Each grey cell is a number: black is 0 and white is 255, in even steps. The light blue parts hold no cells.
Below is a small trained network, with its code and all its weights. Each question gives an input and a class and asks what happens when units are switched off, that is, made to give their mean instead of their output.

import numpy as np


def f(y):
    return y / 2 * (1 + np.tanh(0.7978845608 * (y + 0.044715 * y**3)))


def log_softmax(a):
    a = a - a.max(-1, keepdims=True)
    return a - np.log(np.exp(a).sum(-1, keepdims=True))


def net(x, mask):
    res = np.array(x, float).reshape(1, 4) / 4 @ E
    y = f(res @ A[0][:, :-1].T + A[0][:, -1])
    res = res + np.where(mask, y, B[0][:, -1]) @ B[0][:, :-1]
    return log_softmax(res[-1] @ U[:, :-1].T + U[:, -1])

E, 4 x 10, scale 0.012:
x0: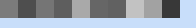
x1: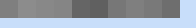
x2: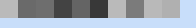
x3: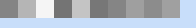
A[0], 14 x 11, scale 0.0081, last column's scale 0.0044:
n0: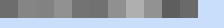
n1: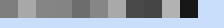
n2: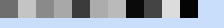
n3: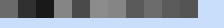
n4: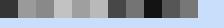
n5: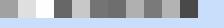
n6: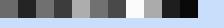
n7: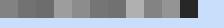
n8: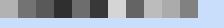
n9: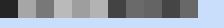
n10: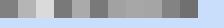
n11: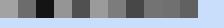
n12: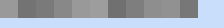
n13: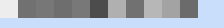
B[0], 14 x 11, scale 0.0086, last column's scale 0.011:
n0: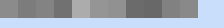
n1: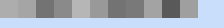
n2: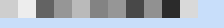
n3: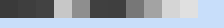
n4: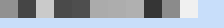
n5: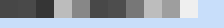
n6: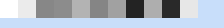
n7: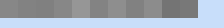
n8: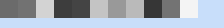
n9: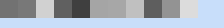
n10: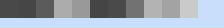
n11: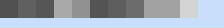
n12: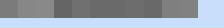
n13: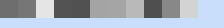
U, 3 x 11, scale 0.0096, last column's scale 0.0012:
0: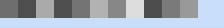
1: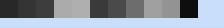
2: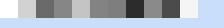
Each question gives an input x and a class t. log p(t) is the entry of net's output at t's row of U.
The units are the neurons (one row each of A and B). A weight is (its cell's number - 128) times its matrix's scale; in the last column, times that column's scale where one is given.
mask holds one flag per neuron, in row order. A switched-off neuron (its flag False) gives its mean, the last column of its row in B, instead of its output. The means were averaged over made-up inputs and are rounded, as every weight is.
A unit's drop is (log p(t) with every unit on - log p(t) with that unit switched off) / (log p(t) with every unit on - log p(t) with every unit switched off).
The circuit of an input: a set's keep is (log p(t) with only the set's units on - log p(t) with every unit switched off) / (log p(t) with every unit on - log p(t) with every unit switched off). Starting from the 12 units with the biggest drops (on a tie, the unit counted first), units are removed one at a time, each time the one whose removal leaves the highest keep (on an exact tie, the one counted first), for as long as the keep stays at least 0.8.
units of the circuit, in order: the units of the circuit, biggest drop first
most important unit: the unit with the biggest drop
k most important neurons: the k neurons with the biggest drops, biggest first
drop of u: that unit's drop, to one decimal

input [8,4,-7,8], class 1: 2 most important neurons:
n5; n10
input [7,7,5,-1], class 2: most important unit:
n6
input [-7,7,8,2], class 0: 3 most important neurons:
n8; n13; n6
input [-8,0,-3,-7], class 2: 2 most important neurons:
n2; n5
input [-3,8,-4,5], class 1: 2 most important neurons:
n5; n8
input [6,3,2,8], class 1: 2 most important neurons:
n5; n10
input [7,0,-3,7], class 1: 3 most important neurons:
n5; n10; n2
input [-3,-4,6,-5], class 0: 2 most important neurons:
n8; n13
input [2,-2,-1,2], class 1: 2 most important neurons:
n2; n8
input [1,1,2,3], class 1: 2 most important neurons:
n4; n9
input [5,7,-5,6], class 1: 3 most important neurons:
n5; n10; n8
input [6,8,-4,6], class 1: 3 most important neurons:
n5; n10; n2
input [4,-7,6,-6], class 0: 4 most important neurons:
n8; n13; n5; n10
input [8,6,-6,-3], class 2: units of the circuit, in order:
n6
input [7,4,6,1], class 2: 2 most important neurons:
n6; n4
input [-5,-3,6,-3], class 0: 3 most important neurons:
n8; n6; n13
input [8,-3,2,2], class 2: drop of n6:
0.1
